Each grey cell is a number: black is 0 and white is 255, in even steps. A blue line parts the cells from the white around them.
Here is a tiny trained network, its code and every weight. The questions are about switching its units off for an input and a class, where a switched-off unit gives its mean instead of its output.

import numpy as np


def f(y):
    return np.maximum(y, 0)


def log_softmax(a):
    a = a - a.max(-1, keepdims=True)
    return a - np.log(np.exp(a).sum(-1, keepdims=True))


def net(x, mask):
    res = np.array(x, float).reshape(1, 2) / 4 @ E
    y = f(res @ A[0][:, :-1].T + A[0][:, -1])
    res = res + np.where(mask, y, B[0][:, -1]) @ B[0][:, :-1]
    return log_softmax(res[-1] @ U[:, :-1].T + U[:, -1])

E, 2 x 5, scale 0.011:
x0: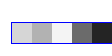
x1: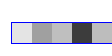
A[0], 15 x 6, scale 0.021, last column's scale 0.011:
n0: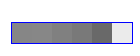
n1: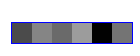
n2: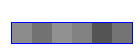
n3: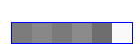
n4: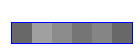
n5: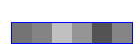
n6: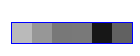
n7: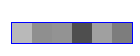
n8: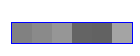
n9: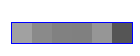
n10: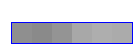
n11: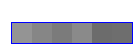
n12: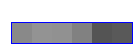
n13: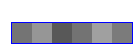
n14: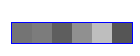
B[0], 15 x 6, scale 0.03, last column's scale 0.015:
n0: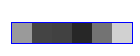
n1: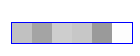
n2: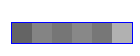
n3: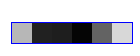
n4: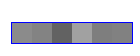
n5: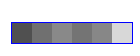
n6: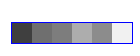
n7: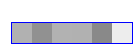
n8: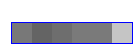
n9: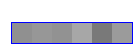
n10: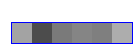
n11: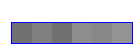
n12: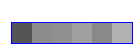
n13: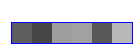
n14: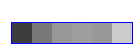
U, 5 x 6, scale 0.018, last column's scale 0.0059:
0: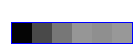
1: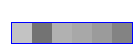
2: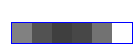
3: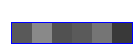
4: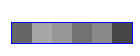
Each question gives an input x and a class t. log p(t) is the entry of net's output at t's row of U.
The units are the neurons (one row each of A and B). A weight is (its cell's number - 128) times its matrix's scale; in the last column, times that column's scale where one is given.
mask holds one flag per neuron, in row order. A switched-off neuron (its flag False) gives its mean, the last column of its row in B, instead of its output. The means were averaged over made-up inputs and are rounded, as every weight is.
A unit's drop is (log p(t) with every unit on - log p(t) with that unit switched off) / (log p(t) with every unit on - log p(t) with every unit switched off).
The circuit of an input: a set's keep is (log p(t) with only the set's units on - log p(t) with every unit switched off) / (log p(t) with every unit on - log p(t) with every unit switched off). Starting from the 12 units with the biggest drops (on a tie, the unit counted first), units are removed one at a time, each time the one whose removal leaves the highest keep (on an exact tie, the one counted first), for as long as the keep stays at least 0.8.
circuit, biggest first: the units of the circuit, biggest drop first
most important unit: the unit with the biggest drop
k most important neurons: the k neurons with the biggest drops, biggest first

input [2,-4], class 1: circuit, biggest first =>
n1
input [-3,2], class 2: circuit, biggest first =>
n1, n6
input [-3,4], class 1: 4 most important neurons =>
n6, n3, n0, n5
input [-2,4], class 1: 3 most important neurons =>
n3, n7, n0
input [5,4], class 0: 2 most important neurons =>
n1, n6
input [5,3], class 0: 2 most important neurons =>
n6, n1
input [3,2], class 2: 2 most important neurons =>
n1, n14
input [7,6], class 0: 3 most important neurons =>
n6, n1, n5
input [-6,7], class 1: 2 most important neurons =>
n6, n7
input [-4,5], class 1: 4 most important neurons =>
n6, n5, n7, n3
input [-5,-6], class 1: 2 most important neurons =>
n1, n6
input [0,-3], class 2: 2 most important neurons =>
n7, n3
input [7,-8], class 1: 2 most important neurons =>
n1, n14
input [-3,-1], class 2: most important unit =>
n6
